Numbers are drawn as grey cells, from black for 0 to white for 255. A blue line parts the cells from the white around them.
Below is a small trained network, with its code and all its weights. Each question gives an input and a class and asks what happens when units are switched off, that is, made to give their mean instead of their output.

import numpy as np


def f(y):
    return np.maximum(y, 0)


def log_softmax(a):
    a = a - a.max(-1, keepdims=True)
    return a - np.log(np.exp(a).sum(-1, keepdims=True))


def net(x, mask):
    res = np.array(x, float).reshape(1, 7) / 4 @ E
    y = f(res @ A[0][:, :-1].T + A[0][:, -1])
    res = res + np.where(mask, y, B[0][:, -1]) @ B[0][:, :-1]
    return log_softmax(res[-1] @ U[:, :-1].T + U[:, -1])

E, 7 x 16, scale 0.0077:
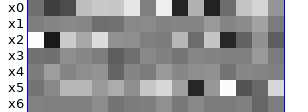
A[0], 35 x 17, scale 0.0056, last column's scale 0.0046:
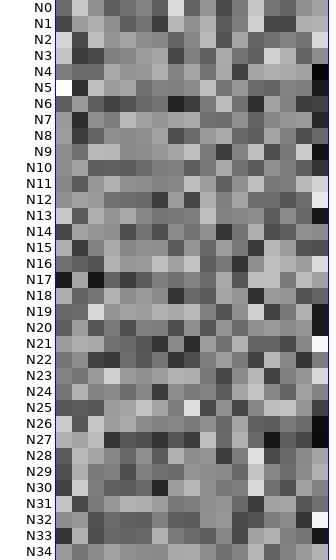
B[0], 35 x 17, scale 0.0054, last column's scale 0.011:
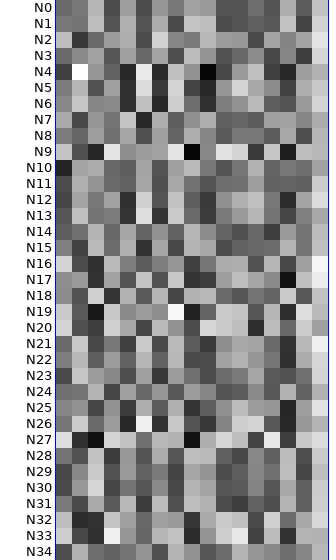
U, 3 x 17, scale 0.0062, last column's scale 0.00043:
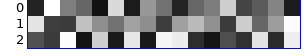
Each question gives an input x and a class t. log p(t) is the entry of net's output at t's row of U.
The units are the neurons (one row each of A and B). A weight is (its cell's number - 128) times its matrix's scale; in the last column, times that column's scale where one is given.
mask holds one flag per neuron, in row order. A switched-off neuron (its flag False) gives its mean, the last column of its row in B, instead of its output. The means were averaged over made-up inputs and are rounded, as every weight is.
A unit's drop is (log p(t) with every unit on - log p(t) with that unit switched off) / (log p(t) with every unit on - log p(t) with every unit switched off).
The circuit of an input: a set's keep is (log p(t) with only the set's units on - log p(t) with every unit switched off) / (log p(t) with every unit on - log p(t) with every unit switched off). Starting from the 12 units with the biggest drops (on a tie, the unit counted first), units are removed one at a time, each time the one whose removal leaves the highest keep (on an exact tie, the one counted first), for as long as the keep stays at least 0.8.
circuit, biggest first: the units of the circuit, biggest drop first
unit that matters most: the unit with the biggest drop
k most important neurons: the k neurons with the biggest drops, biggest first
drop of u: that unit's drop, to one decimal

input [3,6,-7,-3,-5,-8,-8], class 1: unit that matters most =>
N33
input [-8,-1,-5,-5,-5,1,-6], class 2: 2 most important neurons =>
[N1 N28]
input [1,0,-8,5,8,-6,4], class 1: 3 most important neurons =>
[N33 N20 N32]
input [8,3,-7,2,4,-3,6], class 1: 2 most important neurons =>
[N33 N16]
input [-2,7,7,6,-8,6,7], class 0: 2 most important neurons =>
[N26 N23]
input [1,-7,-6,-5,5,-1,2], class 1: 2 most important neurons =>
[N33 N20]
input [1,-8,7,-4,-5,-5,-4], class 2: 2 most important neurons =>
[N31 N18]
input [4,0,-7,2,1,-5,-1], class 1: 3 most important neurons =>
[N33 N20 N32]
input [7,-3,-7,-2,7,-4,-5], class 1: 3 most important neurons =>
[N33 N20 N16]
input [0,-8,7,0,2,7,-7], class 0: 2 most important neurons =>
[N23 N26]
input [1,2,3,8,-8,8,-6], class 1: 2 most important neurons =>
[N9 N19]
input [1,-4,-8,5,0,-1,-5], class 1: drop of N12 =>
0.2
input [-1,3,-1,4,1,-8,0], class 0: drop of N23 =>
-0.1
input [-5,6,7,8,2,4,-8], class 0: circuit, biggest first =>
[N26]
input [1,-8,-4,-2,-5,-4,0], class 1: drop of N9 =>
-0.1
